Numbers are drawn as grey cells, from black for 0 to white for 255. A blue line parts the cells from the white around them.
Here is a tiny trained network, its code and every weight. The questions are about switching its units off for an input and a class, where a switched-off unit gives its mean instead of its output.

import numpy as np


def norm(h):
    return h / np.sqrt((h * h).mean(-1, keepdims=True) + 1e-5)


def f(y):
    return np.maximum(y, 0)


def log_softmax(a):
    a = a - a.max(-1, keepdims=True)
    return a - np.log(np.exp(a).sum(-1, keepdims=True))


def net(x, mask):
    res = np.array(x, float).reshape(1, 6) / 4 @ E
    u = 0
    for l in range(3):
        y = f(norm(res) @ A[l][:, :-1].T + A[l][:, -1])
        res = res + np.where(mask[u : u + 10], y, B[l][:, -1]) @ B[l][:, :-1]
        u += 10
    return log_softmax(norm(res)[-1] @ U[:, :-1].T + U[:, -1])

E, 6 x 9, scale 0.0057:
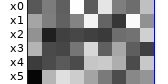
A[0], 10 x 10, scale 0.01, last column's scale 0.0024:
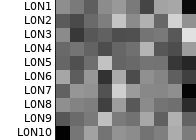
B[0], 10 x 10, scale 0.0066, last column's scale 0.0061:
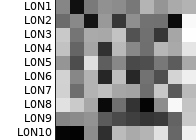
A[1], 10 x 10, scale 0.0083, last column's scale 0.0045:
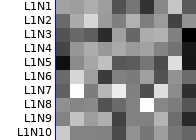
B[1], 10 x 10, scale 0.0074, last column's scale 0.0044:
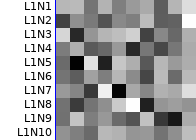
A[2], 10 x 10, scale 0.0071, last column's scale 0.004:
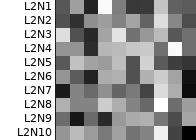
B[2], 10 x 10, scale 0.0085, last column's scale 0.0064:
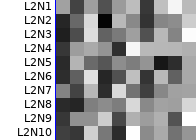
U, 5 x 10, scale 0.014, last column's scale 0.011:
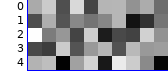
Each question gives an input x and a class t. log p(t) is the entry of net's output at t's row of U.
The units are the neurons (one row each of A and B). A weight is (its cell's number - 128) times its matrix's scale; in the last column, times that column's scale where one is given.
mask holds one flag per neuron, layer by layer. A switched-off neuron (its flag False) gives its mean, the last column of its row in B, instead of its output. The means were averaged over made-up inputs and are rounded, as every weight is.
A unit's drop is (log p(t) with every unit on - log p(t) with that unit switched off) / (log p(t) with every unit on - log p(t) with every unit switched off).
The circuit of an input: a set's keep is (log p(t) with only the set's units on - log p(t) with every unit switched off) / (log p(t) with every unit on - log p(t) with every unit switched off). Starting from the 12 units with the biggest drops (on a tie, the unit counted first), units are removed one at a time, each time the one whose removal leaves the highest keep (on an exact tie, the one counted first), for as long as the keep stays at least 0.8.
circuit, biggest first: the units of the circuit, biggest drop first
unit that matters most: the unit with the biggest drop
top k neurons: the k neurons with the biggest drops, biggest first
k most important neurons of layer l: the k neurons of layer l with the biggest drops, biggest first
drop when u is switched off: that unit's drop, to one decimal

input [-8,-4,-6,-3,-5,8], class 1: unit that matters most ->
L1N2
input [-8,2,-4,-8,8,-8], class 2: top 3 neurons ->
[L0N8; L0N6; L0N10]
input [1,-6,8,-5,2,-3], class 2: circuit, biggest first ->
[L0N3; L2N3; L2N8]
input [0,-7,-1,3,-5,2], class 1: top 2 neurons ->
[L0N6; L0N8]
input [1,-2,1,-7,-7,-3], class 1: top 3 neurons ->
[L1N9; L0N6; L0N8]
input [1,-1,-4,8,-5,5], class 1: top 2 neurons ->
[L1N2; L2N5]
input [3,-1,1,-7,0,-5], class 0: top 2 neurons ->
[L0N10; L1N1]
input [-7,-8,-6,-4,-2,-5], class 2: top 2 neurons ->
[L0N10; L0N8]
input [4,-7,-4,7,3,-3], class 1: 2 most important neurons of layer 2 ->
[L2N1; L2N2]
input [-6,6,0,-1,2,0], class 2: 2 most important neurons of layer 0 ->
[L0N6; L0N8]
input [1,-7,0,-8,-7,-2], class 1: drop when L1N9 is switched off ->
0.3
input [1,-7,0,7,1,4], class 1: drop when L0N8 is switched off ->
0.2
